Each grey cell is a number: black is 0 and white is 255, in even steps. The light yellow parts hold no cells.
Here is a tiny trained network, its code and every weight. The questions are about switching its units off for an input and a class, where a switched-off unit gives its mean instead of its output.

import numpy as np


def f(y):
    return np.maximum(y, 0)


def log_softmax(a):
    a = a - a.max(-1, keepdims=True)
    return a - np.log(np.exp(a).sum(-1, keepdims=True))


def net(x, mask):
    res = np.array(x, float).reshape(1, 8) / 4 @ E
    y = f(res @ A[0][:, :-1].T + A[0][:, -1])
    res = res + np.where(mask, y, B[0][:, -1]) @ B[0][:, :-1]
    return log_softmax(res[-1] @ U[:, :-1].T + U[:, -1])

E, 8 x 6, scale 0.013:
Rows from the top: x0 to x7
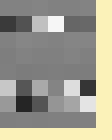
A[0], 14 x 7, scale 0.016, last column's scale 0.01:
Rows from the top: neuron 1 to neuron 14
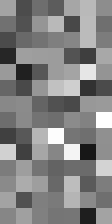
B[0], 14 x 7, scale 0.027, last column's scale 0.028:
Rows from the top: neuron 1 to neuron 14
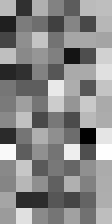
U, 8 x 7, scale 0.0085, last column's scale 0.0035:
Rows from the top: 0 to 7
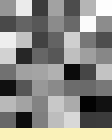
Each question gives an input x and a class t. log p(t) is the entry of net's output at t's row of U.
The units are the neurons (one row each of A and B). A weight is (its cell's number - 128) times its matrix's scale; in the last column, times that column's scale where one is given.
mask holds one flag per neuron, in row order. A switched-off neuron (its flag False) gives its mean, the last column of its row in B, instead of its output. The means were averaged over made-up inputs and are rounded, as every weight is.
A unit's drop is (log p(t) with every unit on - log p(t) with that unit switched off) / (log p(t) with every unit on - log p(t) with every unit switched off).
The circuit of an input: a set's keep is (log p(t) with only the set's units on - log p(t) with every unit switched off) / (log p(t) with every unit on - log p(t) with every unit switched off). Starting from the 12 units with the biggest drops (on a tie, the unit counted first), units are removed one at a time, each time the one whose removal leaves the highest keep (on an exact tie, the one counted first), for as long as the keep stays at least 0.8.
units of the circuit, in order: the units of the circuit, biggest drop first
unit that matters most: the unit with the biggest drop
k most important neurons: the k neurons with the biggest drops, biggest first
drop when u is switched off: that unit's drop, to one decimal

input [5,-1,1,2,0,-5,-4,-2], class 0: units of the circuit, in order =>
neuron 9; neuron 10
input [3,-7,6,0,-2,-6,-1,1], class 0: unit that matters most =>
neuron 5
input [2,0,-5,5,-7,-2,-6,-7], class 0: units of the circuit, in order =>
neuron 10; neuron 9
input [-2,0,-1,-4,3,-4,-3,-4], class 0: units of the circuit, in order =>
neuron 9; neuron 10
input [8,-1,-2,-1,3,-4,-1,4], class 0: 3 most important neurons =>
neuron 10; neuron 9; neuron 5
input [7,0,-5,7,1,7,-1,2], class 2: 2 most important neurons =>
neuron 9; neuron 10
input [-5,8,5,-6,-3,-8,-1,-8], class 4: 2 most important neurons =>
neuron 4; neuron 5
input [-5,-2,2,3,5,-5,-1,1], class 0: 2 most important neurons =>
neuron 10; neuron 5
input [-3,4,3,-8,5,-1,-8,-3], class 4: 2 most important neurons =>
neuron 10; neuron 4
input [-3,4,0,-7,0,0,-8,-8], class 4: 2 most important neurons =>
neuron 10; neuron 4
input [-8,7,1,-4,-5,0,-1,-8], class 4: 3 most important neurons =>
neuron 10; neuron 4; neuron 5
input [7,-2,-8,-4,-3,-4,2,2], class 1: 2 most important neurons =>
neuron 10; neuron 9
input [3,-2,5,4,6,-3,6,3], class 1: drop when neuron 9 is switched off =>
0.1
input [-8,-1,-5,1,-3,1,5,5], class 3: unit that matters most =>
neuron 9
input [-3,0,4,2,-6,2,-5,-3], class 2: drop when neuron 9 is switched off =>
0.7
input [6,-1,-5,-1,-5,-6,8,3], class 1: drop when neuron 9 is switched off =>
0.3
